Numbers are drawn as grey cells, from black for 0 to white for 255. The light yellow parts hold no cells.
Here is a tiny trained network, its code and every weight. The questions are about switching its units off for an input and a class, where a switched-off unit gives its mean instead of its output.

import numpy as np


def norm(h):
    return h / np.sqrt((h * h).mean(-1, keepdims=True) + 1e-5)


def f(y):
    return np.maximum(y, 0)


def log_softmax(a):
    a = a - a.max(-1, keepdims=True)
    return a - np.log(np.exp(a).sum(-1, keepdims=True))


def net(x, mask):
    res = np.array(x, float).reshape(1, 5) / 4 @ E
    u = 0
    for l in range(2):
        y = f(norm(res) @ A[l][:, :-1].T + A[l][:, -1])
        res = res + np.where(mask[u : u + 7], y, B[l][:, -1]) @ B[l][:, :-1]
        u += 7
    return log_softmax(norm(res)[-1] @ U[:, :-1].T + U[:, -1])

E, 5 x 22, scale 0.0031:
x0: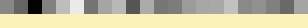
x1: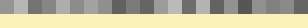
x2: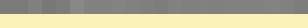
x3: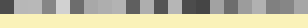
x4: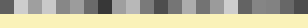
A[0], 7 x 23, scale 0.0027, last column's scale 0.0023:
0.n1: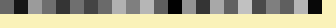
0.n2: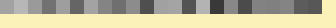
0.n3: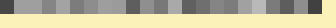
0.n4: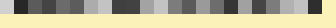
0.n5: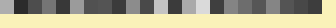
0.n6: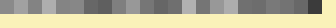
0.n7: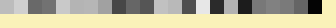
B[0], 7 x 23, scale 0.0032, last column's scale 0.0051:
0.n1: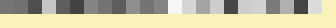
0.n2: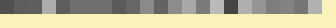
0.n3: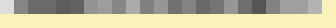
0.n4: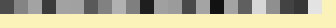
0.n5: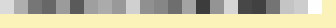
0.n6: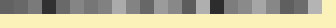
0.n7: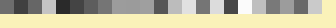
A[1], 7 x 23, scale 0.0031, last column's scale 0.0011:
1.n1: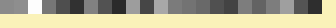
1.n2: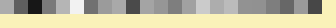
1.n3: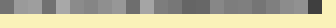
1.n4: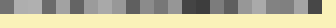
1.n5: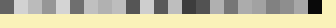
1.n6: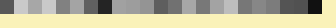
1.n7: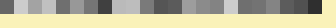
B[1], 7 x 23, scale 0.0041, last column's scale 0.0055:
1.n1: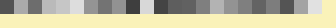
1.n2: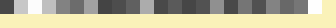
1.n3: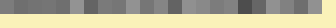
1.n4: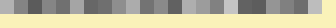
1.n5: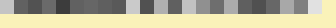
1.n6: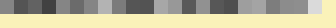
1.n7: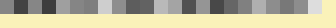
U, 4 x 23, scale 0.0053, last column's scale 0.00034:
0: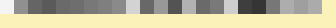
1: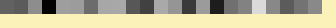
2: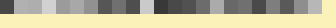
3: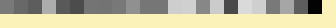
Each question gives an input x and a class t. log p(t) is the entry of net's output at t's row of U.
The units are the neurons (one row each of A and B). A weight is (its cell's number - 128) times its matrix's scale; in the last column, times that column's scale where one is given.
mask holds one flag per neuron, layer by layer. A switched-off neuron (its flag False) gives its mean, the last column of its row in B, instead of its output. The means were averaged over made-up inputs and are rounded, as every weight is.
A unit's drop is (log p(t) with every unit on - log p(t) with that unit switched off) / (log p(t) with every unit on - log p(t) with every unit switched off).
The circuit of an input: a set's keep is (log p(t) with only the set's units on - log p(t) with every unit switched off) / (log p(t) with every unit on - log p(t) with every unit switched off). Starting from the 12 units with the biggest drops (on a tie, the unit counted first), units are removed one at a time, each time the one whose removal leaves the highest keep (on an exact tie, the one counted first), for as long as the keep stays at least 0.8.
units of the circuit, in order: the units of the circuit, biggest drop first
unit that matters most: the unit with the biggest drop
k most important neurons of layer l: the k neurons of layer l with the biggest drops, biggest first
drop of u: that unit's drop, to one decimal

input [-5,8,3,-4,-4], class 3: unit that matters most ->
0.n7
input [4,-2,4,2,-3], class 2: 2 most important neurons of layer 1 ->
[1.n2, 1.n7]
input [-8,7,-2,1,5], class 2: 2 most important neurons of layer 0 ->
[0.n1, 0.n4]
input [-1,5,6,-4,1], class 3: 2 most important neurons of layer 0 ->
[0.n7, 0.n2]
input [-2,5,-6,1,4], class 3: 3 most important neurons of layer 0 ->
[0.n7, 0.n2, 0.n4]
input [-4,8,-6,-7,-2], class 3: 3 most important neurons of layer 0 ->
[0.n7, 0.n2, 0.n3]
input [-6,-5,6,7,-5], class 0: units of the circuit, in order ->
[1.n5, 1.n4]
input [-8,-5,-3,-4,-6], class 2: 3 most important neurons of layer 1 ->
[1.n1, 1.n7, 1.n6]
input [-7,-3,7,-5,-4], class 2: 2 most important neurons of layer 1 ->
[1.n1, 1.n5]
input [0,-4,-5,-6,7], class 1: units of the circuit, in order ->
[1.n7, 1.n6]
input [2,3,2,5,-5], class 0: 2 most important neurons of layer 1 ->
[1.n5, 1.n4]
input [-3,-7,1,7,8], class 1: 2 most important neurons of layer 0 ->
[0.n5, 0.n7]
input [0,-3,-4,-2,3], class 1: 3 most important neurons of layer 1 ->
[1.n7, 1.n2, 1.n5]
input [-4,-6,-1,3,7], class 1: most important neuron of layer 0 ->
[0.n7]
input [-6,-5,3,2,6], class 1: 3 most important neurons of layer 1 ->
[1.n7, 1.n6, 1.n2]
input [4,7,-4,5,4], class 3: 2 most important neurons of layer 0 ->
[0.n7, 0.n5]
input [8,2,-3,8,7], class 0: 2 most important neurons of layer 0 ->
[0.n4, 0.n3]
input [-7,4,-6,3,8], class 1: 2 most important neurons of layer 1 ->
[1.n7, 1.n6]
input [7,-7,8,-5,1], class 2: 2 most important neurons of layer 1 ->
[1.n2, 1.n5]
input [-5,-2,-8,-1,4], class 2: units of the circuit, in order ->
[1.n1]
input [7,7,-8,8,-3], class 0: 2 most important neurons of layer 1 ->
[1.n5, 1.n1]
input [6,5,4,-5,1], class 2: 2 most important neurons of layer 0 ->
[0.n1, 0.n3]
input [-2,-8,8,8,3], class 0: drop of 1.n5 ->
0.6
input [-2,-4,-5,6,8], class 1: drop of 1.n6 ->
0.3
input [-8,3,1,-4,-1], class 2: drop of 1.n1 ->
0.8
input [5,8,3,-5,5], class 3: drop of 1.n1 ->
0.1
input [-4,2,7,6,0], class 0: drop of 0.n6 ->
0.0
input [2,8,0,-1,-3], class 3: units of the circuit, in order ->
[0.n7]
